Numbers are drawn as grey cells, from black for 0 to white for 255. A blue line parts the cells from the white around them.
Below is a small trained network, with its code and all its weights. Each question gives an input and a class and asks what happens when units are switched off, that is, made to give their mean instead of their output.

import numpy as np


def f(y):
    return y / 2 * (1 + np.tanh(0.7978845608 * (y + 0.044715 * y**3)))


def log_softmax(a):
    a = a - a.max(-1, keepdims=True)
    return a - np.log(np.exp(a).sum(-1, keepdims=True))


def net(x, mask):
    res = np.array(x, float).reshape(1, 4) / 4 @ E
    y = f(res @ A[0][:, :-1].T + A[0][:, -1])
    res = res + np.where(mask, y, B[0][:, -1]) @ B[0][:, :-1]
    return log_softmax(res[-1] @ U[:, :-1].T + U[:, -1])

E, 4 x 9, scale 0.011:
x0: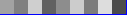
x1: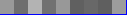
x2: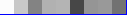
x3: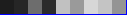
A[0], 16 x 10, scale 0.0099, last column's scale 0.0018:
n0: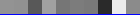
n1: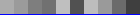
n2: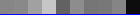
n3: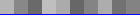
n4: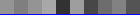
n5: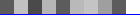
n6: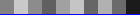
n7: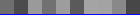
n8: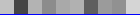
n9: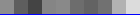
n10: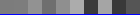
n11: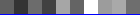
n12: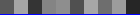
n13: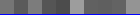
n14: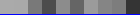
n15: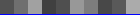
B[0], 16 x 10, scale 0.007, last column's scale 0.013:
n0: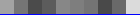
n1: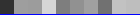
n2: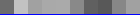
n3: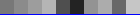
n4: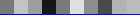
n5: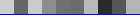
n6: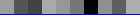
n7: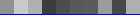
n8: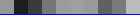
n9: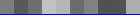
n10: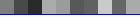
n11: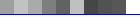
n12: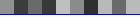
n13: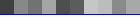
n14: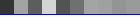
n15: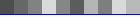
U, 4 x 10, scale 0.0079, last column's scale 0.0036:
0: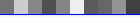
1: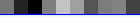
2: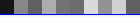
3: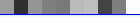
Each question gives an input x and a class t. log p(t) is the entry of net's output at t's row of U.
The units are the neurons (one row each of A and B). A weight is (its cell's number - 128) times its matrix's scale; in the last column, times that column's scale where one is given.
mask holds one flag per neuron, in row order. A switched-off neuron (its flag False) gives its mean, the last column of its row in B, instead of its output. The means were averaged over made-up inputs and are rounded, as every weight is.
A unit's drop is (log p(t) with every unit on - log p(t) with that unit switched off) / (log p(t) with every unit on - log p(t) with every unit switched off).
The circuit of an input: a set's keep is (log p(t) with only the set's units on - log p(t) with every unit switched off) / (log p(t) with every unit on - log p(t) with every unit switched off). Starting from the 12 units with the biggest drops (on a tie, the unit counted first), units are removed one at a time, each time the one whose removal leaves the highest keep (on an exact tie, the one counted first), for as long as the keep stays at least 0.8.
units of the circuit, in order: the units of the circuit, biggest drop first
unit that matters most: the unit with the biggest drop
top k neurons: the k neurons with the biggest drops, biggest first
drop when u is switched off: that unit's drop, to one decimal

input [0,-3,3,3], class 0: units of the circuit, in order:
n15, n8
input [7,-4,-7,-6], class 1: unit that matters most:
n10
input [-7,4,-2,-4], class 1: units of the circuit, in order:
n0, n12
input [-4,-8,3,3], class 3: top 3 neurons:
n5, n6, n10
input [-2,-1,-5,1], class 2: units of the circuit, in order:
n15, n13
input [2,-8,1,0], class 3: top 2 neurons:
n5, n12
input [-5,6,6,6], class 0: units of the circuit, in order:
n11, n7
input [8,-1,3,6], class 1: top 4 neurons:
n6, n10, n8, n4
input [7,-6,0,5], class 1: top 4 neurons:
n6, n10, n4, n8
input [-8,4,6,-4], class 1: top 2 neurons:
n0, n12
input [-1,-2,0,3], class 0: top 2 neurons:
n11, n8
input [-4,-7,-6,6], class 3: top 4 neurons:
n11, n5, n15, n4
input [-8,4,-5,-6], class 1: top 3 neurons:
n0, n11, n9
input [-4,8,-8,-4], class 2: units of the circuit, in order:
n15
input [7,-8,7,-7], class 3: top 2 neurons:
n5, n3
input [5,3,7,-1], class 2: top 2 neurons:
n1, n3
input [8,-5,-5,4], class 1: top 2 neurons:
n10, n6
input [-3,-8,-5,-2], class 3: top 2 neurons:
n5, n1
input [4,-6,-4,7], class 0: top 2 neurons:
n11, n7
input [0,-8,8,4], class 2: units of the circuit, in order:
n1
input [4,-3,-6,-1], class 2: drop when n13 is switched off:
0.2
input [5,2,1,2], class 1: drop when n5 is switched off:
0.1
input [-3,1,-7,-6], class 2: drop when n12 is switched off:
0.2
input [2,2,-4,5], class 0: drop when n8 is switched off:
0.0
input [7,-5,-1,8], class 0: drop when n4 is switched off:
-0.1
